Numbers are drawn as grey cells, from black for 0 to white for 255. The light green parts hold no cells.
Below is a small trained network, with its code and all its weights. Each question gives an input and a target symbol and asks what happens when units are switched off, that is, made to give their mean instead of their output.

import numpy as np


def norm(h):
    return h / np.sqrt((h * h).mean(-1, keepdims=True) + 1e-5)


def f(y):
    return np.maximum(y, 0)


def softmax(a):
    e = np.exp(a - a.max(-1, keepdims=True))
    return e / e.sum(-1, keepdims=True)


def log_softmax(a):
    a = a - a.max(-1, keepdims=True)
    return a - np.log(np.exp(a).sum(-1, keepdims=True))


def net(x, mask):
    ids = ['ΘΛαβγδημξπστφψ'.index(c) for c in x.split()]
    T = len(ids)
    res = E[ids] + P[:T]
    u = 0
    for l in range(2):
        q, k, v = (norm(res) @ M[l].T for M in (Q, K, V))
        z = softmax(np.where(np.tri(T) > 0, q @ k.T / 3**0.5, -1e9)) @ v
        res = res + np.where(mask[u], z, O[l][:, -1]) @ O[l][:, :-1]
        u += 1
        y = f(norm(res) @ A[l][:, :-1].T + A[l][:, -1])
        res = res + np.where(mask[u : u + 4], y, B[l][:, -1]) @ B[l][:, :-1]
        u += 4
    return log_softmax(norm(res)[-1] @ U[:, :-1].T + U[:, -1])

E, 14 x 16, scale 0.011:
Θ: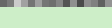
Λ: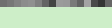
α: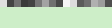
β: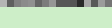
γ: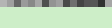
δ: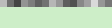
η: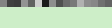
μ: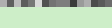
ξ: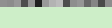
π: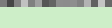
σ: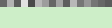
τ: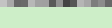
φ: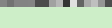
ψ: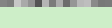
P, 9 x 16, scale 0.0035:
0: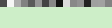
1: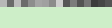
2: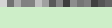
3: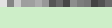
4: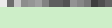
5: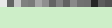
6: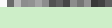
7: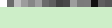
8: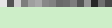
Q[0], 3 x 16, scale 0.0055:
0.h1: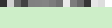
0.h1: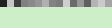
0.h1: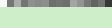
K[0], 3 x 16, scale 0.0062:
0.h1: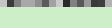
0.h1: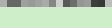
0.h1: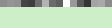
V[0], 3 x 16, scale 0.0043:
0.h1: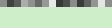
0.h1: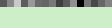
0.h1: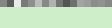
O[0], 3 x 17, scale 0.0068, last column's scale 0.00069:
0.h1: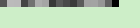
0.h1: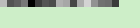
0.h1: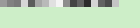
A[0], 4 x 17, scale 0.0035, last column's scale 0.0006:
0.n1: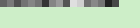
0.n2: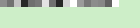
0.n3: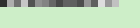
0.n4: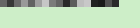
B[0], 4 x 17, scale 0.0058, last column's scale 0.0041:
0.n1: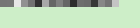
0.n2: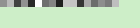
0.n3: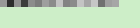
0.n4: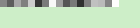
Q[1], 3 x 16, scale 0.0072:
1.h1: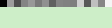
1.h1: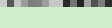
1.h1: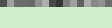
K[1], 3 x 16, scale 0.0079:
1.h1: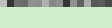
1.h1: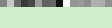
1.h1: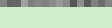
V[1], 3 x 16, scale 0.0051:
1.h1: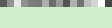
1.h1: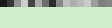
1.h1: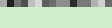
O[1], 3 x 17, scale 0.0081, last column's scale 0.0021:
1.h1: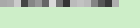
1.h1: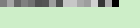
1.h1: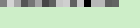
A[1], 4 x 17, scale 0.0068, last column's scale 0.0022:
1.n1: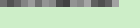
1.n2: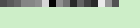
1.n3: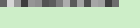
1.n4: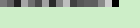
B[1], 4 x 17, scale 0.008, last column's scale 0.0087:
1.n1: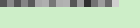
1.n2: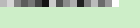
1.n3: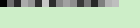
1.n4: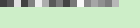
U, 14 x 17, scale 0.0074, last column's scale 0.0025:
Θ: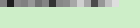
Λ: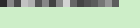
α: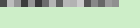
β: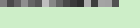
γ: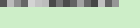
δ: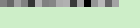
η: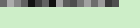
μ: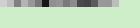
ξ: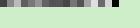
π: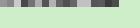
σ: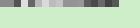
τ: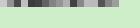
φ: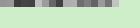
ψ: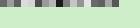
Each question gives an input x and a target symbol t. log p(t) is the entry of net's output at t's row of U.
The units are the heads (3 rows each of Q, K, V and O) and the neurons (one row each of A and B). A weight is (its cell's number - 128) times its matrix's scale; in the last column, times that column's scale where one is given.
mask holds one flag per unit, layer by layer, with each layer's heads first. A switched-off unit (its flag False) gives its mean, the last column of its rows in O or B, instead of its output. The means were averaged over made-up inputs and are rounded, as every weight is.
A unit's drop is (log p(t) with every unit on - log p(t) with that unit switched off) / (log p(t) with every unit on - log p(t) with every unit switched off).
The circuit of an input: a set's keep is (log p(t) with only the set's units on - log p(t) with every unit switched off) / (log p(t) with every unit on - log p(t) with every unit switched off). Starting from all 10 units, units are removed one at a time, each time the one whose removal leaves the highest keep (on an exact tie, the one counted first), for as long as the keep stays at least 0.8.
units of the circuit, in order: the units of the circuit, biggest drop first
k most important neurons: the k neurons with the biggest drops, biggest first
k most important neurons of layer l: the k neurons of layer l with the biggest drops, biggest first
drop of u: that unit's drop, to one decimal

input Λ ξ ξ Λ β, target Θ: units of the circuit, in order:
(1.n4; 0.h1; 1.h1)
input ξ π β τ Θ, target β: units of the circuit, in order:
(1.h1)
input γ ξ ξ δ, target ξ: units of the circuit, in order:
(1.h1; 1.n4; 1.n2; 0.h1)
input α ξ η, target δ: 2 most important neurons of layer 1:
(1.n1; 1.n2)
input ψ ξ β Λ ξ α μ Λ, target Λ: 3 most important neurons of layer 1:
(1.n2; 1.n4; 1.n1)
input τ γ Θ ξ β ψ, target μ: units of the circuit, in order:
(1.h1; 1.n2; 0.h1)
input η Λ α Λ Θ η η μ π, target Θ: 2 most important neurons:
(1.n2; 0.n2)
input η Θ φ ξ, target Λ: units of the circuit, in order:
(1.h1; 1.n3)
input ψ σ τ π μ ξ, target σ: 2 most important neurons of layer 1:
(1.n2; 1.n1)
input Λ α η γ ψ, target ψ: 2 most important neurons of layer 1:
(1.n4; 1.n2)
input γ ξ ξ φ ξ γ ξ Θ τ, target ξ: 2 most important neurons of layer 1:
(1.n4; 1.n2)
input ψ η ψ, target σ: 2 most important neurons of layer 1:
(1.n1; 1.n2)
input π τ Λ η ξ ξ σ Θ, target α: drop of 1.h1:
1.4
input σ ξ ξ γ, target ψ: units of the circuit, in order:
(1.h1)
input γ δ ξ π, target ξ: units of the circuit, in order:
(1.h1; 1.n4; 1.n2; 0.h1)
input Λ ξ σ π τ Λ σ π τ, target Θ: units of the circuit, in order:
(0.h1; 1.n4; 1.h1)
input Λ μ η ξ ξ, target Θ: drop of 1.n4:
0.2
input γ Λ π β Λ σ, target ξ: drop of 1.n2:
0.4
